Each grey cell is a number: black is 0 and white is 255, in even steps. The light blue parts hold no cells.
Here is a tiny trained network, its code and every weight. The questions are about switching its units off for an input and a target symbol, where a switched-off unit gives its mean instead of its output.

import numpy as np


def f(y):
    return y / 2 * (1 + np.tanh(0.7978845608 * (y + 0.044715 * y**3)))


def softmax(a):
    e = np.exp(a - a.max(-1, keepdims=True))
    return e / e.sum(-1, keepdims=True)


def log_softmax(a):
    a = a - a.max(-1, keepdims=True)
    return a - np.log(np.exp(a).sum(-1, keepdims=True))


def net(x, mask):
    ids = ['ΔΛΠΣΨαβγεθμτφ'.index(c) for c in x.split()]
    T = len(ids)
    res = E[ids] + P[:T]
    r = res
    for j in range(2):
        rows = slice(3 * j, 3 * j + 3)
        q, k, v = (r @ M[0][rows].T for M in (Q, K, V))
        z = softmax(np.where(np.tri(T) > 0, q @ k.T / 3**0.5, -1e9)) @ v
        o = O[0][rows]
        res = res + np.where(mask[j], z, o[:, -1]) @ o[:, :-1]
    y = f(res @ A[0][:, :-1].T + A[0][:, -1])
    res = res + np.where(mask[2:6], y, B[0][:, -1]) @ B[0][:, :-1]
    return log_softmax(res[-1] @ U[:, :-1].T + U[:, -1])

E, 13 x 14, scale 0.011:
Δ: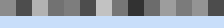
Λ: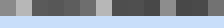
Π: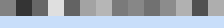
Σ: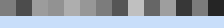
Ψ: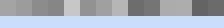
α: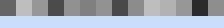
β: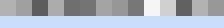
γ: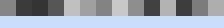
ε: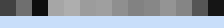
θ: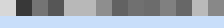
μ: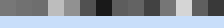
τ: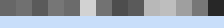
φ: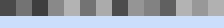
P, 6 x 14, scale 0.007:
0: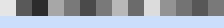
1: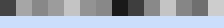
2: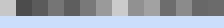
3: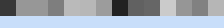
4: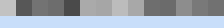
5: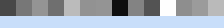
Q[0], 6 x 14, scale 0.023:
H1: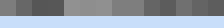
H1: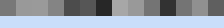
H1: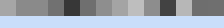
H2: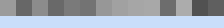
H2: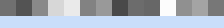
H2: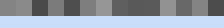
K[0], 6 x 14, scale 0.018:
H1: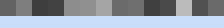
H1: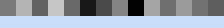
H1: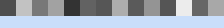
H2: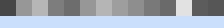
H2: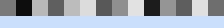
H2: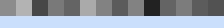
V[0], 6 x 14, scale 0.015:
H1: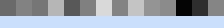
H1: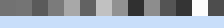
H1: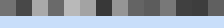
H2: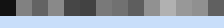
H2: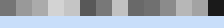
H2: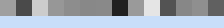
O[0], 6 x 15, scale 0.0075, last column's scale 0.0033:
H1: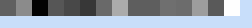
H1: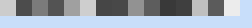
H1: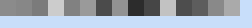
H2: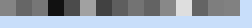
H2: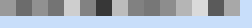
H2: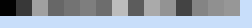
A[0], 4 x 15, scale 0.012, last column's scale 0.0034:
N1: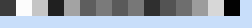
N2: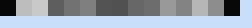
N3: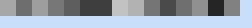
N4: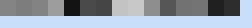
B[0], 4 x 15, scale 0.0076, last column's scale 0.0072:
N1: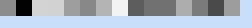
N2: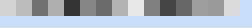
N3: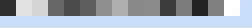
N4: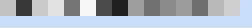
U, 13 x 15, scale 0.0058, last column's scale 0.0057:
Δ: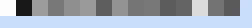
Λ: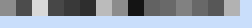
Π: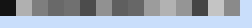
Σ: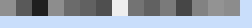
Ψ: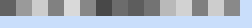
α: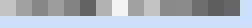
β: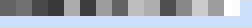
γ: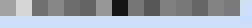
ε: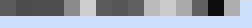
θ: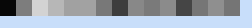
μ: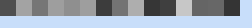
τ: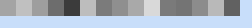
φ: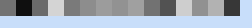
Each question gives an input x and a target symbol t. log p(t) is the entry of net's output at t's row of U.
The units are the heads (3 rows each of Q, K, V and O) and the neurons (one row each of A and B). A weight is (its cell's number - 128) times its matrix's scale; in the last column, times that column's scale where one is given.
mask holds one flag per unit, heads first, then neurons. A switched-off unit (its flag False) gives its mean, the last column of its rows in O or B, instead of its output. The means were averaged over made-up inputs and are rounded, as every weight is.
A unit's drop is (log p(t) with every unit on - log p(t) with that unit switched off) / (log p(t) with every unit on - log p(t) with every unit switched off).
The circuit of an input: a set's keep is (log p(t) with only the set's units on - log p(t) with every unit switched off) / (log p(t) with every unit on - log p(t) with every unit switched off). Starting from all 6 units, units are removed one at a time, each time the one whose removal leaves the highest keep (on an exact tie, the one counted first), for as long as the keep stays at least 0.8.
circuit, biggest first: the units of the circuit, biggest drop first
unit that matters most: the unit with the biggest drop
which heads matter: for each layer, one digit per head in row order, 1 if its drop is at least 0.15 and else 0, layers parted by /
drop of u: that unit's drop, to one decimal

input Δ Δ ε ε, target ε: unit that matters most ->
H2
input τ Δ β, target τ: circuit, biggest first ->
[N3, H1, N4]
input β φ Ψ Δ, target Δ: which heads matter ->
11
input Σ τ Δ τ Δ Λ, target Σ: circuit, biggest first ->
[H1, H2]
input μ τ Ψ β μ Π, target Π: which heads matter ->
10
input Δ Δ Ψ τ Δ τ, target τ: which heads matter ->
11
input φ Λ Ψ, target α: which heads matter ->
01
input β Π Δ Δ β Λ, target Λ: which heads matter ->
01
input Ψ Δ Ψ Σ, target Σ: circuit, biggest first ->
[H1, H2, N2]
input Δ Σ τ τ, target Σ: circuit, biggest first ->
[H1, N2, H2]
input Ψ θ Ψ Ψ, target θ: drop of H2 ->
0.8
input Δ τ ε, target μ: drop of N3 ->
0.7
